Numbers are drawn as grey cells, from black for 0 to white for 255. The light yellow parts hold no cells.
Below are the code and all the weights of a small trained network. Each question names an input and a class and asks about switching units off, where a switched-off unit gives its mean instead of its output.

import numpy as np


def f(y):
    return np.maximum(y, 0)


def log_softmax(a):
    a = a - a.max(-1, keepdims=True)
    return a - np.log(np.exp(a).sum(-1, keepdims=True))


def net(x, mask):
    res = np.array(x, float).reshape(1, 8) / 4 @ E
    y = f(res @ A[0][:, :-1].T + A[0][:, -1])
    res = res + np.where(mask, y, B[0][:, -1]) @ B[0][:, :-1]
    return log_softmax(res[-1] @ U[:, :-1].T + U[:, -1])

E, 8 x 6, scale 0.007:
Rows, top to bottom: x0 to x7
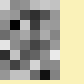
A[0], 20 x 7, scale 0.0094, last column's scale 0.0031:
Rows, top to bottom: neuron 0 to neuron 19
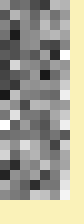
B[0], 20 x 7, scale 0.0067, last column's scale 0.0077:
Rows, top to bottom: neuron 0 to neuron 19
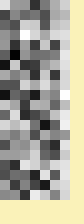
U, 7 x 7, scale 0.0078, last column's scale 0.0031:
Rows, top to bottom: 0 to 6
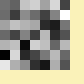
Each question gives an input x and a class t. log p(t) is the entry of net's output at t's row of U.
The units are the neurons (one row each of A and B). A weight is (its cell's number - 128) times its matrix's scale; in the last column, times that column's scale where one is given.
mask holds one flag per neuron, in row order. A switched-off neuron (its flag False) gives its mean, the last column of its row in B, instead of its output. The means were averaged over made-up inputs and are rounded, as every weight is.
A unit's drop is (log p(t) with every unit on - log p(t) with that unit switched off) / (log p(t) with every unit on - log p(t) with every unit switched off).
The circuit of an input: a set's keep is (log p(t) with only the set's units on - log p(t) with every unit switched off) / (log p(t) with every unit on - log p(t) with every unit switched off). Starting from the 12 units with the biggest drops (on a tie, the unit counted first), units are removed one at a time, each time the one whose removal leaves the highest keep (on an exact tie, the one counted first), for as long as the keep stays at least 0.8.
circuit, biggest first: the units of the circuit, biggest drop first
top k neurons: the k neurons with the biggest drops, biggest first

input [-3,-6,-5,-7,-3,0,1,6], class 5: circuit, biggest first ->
[neuron 6]
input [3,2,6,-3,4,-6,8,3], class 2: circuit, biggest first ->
[neuron 12; neuron 15]
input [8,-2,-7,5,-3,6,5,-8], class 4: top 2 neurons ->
[neuron 10; neuron 19]
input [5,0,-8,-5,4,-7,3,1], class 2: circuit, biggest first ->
[neuron 12; neuron 14]
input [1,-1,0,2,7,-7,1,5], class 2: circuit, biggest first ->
[neuron 14; neuron 15]
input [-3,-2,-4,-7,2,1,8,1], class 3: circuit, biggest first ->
[neuron 7; neuron 17]
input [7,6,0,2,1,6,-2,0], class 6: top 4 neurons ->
[neuron 9; neuron 0; neuron 17; neuron 18]
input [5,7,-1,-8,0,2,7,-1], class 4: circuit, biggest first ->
[neuron 10; neuron 19]
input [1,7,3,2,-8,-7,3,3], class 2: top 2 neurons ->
[neuron 9; neuron 14]
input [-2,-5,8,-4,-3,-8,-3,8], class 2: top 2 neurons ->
[neuron 12; neuron 14]
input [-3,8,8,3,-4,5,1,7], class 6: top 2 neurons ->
[neuron 0; neuron 18]
